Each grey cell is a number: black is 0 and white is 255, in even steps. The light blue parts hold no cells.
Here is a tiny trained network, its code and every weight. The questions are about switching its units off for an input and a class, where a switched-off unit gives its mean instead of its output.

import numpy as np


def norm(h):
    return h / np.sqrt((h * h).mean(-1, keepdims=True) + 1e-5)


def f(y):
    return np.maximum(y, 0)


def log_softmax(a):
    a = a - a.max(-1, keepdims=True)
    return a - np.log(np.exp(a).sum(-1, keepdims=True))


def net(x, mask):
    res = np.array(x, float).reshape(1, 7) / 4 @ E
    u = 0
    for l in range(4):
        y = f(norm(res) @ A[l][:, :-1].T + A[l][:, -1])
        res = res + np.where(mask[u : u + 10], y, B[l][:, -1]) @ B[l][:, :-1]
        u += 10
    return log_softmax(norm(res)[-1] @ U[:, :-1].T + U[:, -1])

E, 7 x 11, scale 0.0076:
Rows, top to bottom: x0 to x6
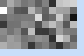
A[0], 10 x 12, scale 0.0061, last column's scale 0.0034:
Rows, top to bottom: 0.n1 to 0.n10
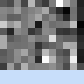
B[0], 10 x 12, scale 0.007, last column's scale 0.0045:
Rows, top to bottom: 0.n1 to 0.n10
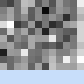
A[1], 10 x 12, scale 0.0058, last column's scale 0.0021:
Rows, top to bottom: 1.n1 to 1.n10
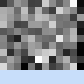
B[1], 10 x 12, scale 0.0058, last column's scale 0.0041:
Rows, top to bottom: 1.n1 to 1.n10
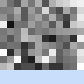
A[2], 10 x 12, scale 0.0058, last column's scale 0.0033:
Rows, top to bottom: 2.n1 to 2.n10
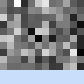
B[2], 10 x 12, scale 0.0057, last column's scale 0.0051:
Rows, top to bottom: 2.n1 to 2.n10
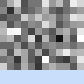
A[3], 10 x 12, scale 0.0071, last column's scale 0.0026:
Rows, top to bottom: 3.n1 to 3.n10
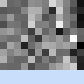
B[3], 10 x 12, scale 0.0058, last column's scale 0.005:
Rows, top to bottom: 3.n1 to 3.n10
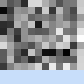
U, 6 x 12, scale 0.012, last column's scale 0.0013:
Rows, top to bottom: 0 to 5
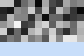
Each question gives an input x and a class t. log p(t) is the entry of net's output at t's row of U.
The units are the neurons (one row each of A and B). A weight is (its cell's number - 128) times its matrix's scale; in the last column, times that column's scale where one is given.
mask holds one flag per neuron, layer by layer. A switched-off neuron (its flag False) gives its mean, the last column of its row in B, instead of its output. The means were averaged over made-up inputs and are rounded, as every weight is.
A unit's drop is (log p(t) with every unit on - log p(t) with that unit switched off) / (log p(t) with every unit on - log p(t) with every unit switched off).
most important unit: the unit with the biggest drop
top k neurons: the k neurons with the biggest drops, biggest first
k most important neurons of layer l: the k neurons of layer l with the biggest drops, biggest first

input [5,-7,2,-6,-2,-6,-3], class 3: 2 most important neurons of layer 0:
(0.n9 0.n1)
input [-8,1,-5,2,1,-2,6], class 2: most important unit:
0.n5
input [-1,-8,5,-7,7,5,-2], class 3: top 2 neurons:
(1.n9 2.n5)
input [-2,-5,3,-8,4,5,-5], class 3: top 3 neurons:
(1.n9 2.n5 2.n1)
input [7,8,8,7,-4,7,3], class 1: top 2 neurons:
(0.n1 1.n6)
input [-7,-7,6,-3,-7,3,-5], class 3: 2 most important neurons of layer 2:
(2.n1 2.n5)
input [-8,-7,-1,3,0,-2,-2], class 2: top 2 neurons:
(0.n5 0.n2)
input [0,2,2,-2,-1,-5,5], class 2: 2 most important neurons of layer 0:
(0.n2 0.n5)
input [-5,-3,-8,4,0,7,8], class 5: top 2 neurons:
(0.n8 0.n9)
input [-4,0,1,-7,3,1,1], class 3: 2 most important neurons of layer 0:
(0.n6 0.n1)
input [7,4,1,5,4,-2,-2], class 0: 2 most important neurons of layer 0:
(0.n4 0.n7)
